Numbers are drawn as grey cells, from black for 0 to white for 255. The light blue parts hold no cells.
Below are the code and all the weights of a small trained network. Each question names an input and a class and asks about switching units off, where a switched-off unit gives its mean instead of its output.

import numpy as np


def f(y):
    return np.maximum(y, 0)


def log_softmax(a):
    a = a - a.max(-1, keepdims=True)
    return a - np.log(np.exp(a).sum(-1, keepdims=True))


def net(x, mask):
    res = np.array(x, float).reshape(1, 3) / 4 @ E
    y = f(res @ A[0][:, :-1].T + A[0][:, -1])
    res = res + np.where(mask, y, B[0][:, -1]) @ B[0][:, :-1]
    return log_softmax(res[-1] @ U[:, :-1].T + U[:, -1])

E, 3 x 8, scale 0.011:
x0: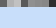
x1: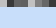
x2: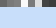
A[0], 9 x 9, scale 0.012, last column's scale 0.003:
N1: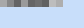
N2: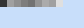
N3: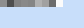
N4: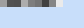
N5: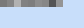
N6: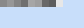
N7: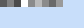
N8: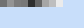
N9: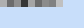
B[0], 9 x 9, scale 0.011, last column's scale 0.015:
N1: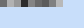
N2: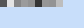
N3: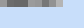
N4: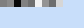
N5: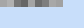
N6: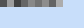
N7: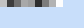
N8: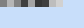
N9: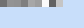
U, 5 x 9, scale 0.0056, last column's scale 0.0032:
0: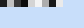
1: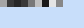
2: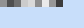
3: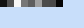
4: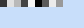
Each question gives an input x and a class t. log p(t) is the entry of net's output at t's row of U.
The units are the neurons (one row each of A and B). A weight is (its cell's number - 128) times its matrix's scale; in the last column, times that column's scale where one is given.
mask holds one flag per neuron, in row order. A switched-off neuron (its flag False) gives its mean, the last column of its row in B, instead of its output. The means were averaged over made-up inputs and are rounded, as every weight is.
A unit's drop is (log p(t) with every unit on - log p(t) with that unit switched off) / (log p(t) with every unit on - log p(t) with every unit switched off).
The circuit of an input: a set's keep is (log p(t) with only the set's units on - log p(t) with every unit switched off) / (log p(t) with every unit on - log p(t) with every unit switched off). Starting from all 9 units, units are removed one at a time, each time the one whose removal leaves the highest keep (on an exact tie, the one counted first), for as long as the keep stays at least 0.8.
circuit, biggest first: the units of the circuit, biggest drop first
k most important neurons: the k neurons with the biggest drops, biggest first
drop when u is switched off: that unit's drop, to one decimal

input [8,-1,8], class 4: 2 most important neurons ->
N4, N5
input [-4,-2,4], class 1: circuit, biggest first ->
N9, N4
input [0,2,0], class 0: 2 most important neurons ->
N7, N8
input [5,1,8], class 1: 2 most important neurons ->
N9, N7
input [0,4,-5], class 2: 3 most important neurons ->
N4, N1, N8
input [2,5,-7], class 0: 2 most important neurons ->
N7, N9
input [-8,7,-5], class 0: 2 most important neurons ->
N9, N7
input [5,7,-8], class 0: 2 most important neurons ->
N7, N9
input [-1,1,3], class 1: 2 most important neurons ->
N9, N2
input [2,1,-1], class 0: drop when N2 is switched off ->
0.1
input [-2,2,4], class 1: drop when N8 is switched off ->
-0.1
